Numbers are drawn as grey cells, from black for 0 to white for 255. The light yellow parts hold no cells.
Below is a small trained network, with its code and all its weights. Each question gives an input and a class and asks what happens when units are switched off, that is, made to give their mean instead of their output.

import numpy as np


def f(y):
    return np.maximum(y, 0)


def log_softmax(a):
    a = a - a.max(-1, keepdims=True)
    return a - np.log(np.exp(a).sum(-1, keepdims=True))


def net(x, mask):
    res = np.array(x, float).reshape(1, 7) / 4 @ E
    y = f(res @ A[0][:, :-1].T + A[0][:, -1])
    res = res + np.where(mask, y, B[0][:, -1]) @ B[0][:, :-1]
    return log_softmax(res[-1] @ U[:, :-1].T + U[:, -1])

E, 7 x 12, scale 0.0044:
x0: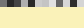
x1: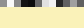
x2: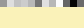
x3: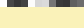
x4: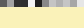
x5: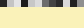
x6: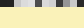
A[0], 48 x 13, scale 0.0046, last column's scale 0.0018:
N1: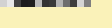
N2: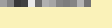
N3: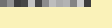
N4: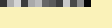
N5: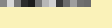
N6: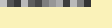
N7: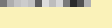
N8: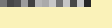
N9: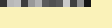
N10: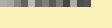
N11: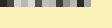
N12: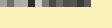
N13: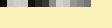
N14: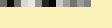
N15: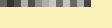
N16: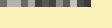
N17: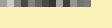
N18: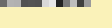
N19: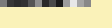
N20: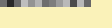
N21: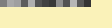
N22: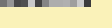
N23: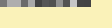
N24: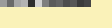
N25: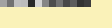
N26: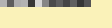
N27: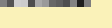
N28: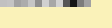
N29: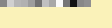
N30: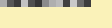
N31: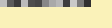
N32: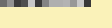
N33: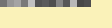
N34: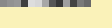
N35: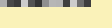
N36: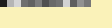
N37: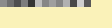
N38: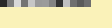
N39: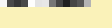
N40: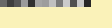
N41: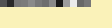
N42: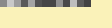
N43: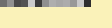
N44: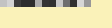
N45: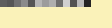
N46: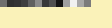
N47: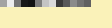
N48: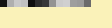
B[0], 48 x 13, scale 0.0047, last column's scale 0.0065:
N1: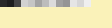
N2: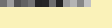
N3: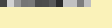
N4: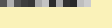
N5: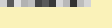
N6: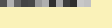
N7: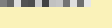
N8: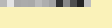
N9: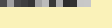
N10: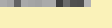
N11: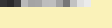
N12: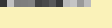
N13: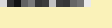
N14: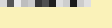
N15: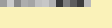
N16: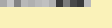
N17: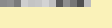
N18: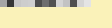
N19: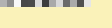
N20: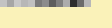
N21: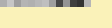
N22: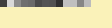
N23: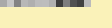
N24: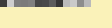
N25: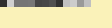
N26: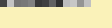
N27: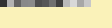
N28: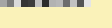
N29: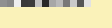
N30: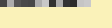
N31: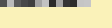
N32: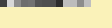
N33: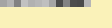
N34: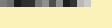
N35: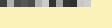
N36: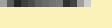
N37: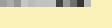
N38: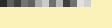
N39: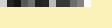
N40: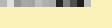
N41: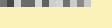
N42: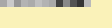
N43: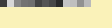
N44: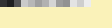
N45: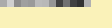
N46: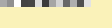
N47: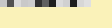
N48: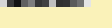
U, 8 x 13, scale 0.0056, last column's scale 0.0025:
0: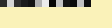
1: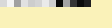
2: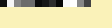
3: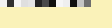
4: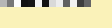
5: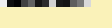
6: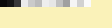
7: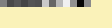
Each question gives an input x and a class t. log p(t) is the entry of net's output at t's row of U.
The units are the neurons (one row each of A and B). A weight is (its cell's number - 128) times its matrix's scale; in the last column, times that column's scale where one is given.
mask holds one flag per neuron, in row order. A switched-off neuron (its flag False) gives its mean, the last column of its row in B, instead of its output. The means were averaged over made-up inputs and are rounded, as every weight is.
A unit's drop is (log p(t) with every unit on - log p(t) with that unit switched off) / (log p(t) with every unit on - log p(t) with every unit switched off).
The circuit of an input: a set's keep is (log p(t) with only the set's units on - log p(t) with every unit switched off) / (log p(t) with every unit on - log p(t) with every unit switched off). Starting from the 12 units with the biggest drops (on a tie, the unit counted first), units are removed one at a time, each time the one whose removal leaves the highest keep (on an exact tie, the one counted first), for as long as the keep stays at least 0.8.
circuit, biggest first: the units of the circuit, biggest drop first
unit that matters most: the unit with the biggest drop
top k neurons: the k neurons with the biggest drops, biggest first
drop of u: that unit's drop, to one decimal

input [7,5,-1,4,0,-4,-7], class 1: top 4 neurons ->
N8, N40, N37, N11
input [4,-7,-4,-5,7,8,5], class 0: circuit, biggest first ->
N4, N9
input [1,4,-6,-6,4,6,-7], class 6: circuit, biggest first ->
N1
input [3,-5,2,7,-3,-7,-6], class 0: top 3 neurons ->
N6, N31, N35
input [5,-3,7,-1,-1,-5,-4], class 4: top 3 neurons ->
N29, N28, N7
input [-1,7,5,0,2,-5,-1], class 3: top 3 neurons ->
N47, N5, N18
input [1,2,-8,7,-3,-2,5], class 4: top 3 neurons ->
N46, N19, N41
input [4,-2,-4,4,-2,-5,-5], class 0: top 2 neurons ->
N6, N31
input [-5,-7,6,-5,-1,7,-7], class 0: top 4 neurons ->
N9, N4, N36, N47
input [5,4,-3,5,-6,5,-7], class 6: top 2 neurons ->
N1, N44
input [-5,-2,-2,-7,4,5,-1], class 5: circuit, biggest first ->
N13, N48
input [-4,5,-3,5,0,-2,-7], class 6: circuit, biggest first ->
N1, N44
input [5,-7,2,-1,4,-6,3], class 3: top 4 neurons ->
N14, N20, N4, N9
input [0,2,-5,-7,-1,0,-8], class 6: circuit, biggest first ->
N1
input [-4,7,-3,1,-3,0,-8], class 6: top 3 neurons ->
N1, N44, N14
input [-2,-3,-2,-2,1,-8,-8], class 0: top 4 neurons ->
N31, N6, N30, N35
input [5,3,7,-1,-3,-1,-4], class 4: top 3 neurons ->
N29, N28, N7
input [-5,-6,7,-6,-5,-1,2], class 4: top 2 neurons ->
N7, N29
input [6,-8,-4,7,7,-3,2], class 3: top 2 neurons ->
N14, N20
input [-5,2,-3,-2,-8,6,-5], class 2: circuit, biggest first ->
N25
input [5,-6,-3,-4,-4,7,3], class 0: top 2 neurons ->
N4, N9
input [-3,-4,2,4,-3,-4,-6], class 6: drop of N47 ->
0.1
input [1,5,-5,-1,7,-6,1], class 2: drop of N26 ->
-0.1
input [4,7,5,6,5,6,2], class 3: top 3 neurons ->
N47, N18, N5
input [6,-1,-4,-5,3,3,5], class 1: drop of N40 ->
0.2
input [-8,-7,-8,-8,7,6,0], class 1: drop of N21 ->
0.2
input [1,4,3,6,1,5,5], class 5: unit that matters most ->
N39
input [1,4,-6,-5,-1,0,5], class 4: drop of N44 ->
0.1
